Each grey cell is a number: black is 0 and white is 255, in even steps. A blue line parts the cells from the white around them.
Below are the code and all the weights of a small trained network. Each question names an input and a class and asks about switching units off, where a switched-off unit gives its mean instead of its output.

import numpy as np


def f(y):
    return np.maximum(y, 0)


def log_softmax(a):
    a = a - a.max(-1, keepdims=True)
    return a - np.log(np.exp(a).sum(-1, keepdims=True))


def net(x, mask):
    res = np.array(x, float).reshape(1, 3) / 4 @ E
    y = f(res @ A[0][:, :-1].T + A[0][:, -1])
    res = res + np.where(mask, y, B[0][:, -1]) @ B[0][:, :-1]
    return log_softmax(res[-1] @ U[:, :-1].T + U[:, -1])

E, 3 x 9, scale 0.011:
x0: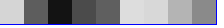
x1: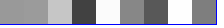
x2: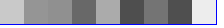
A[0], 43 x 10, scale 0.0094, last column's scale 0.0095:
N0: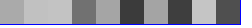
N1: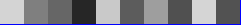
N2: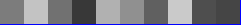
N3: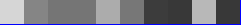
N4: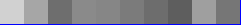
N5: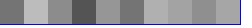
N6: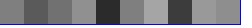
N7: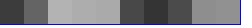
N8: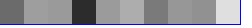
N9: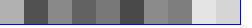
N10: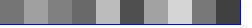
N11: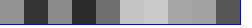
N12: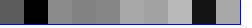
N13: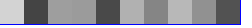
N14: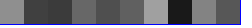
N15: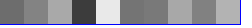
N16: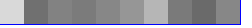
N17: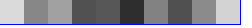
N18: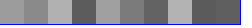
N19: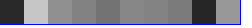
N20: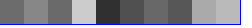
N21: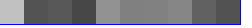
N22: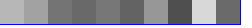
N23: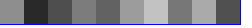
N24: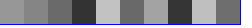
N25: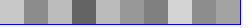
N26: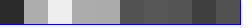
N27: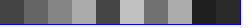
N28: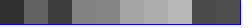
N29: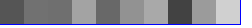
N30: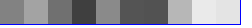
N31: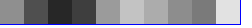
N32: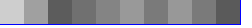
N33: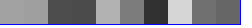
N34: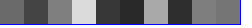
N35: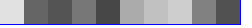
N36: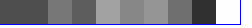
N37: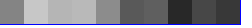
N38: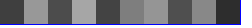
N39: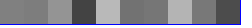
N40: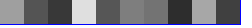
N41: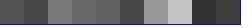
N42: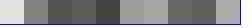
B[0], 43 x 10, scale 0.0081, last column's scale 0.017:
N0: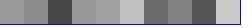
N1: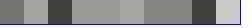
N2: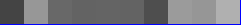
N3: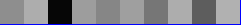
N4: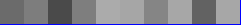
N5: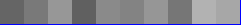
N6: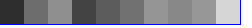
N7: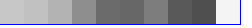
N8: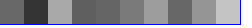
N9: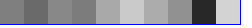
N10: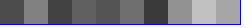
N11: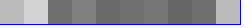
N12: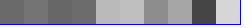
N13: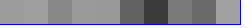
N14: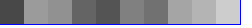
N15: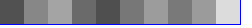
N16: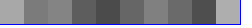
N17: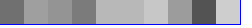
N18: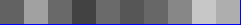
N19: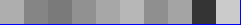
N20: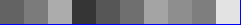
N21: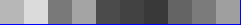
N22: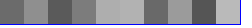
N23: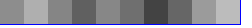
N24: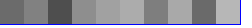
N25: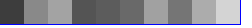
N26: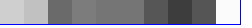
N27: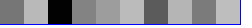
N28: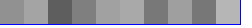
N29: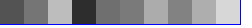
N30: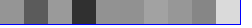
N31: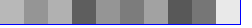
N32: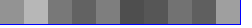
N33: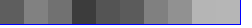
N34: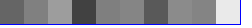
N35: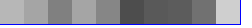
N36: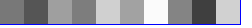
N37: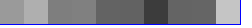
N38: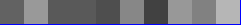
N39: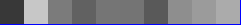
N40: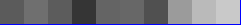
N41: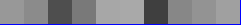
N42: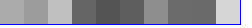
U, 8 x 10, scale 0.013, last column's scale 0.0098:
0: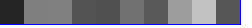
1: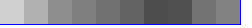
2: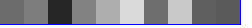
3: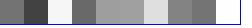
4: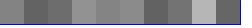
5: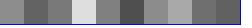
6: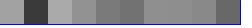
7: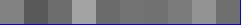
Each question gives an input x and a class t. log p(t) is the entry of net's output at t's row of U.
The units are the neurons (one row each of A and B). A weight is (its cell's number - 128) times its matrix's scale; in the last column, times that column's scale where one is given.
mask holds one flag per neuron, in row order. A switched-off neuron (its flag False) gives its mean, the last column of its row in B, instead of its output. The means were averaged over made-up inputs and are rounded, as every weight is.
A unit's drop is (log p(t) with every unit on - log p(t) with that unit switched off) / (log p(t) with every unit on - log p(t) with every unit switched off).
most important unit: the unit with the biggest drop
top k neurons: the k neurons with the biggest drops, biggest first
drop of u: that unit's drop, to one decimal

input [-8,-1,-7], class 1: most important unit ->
N26
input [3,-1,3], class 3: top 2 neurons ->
[N26 N27]
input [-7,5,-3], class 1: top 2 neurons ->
[N26 N7]
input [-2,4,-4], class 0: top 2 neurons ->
[N9 N0]
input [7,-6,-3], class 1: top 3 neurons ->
[N35 N31 N42]
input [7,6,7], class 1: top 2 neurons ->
[N21 N35]
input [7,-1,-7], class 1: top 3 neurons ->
[N35 N31 N42]
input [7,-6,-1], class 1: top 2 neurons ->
[N35 N31]
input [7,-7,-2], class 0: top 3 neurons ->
[N6 N14 N40]
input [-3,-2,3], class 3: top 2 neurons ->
[N27 N35]
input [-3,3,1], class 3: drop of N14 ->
0.1
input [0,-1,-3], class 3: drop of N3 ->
0.2
